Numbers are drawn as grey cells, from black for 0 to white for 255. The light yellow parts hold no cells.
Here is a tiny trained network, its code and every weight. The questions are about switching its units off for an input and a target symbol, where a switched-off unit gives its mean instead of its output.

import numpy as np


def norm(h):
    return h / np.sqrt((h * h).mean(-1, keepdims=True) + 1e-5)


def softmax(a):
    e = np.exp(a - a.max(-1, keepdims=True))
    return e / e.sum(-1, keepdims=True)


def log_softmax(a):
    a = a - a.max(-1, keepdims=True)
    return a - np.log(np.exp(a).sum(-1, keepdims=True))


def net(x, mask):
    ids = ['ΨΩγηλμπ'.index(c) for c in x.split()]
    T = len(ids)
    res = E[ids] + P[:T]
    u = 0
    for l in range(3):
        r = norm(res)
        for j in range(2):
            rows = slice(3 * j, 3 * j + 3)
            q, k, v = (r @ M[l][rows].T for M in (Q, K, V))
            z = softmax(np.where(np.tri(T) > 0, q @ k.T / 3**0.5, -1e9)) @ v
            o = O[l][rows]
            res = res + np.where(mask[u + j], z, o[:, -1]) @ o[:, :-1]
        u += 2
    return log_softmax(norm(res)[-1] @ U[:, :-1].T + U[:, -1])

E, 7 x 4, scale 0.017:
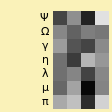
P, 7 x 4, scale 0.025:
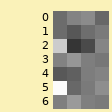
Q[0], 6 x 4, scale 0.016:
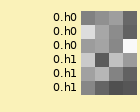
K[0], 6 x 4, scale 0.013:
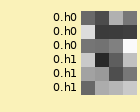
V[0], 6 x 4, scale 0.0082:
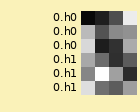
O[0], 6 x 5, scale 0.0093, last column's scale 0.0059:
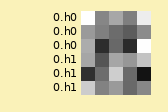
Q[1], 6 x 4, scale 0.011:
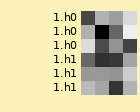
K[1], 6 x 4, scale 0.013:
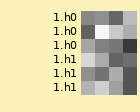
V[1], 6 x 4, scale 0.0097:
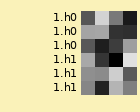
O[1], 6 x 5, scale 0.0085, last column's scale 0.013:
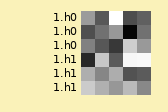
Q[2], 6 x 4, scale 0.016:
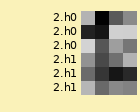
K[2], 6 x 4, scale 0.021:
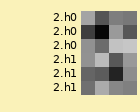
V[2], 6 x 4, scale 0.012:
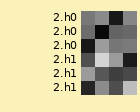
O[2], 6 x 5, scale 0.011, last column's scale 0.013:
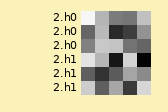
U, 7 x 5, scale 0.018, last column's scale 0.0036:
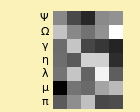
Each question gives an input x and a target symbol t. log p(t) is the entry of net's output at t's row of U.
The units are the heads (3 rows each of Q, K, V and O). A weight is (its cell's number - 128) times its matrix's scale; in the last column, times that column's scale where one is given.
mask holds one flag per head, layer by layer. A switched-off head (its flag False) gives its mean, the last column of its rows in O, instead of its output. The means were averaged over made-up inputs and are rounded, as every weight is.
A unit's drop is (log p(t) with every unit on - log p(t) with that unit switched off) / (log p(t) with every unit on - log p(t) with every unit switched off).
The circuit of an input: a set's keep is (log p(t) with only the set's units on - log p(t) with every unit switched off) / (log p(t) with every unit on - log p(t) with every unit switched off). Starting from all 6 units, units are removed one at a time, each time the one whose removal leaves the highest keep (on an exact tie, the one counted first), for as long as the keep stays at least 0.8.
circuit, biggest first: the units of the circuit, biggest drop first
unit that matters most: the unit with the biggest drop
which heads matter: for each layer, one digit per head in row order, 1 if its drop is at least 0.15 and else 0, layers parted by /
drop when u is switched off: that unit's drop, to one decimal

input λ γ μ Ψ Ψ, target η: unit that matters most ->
0.h1
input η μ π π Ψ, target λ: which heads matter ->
10 / 00 / 00
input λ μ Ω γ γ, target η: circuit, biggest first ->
[0.h1 0.h0 1.h0]
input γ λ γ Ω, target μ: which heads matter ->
10 / 00 / 00
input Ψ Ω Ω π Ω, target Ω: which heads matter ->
10 / 10 / 10
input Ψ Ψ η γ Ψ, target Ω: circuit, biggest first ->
[0.h0 2.h0]
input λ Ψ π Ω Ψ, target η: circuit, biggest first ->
[0.h0 0.h1]
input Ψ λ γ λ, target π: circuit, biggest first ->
[0.h1 1.h0]
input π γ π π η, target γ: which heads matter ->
01 / 00 / 10
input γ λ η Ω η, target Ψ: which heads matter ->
00 / 10 / 10
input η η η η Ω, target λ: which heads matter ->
11 / 10 / 00
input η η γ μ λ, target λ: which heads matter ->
10 / 10 / 10
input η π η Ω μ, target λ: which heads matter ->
10 / 00 / 10
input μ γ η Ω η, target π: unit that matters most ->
1.h1
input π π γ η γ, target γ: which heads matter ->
11 / 10 / 10
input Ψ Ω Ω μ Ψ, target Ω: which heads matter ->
10 / 00 / 11
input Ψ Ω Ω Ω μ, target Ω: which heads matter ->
10 / 00 / 11
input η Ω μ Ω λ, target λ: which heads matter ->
10 / 00 / 00
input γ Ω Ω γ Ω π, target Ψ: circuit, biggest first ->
[0.h0 2.h1]
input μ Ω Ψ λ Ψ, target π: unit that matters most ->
0.h0
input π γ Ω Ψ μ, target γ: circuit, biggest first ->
[2.h0 1.h0]
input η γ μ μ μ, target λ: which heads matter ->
10 / 10 / 10
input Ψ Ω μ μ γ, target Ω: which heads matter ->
10 / 00 / 10
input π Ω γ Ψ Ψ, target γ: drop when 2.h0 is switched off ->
0.8
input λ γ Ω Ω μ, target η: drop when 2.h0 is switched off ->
0.2
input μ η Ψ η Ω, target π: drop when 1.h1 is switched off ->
0.1
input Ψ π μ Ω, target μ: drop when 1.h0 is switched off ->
0.0
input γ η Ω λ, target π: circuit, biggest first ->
[0.h1]
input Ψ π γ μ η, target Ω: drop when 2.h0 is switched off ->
0.2
